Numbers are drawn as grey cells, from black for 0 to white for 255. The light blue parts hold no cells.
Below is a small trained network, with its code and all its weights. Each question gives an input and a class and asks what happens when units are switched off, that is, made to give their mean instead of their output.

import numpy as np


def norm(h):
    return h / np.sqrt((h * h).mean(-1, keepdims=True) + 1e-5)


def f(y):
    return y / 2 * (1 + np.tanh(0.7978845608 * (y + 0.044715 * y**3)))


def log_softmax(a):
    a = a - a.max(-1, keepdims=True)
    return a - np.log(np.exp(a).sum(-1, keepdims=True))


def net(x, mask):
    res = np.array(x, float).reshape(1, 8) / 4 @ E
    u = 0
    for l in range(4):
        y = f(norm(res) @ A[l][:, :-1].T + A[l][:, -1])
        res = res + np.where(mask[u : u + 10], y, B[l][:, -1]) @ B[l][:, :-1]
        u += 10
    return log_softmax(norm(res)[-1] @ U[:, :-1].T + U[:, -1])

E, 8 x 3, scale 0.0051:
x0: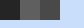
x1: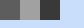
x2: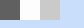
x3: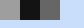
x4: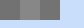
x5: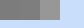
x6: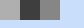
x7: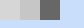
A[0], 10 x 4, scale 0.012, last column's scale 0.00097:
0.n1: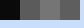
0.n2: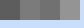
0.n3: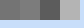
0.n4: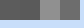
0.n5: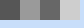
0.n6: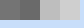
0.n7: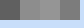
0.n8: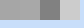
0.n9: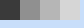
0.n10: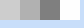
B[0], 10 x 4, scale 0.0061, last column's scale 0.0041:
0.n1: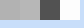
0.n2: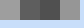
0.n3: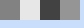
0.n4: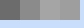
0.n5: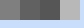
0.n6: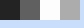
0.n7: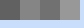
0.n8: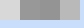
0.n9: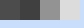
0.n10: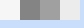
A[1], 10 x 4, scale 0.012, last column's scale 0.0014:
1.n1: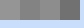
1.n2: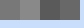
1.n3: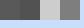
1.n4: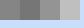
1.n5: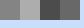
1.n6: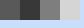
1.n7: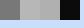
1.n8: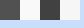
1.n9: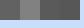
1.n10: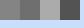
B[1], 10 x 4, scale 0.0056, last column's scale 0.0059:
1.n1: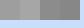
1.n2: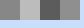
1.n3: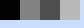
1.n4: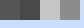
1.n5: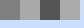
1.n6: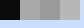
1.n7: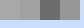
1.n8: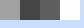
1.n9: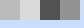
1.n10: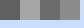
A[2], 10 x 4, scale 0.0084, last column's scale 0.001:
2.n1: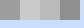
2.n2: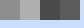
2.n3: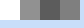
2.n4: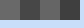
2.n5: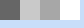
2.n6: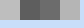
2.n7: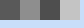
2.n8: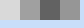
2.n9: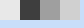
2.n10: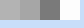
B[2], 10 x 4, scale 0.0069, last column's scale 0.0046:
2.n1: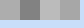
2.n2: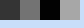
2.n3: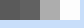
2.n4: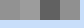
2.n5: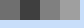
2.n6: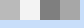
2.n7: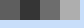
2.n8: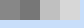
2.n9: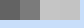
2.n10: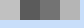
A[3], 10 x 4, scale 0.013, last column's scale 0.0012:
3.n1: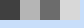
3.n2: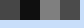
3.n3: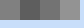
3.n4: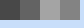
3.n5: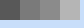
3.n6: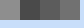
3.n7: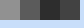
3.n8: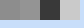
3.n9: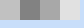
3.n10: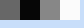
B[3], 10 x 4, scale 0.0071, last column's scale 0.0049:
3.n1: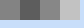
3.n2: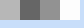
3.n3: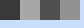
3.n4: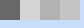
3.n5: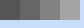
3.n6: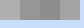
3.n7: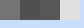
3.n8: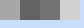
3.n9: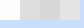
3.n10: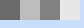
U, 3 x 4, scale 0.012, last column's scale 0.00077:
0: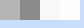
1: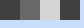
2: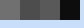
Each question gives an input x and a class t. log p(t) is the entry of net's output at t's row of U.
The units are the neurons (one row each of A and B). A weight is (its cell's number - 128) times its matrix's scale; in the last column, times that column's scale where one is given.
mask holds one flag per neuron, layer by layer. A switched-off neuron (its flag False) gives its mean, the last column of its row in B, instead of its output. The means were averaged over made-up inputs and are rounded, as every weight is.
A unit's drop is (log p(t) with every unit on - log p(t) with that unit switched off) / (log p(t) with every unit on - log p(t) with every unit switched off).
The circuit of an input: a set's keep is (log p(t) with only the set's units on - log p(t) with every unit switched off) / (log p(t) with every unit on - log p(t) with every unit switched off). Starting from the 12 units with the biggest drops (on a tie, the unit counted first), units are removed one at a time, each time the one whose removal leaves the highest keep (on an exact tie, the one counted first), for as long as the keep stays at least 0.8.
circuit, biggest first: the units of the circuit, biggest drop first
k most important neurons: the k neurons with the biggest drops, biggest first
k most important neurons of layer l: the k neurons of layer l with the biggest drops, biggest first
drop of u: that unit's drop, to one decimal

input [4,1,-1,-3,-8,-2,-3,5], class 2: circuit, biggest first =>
2.n2
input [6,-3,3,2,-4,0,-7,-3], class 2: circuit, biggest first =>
0.n1, 1.n8
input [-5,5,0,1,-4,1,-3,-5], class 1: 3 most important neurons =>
0.n9, 0.n6, 1.n6
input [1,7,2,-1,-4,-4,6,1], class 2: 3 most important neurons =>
2.n2, 0.n3, 1.n5
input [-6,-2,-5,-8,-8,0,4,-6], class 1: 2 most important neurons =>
1.n3, 3.n9
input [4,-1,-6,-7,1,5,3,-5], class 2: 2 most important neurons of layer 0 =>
0.n1, 0.n3
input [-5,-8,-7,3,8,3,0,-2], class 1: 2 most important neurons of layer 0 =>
0.n10, 0.n1
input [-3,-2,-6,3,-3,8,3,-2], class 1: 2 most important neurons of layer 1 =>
1.n6, 1.n3
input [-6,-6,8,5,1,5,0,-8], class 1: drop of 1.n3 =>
0.2
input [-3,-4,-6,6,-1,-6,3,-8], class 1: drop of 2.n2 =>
0.1
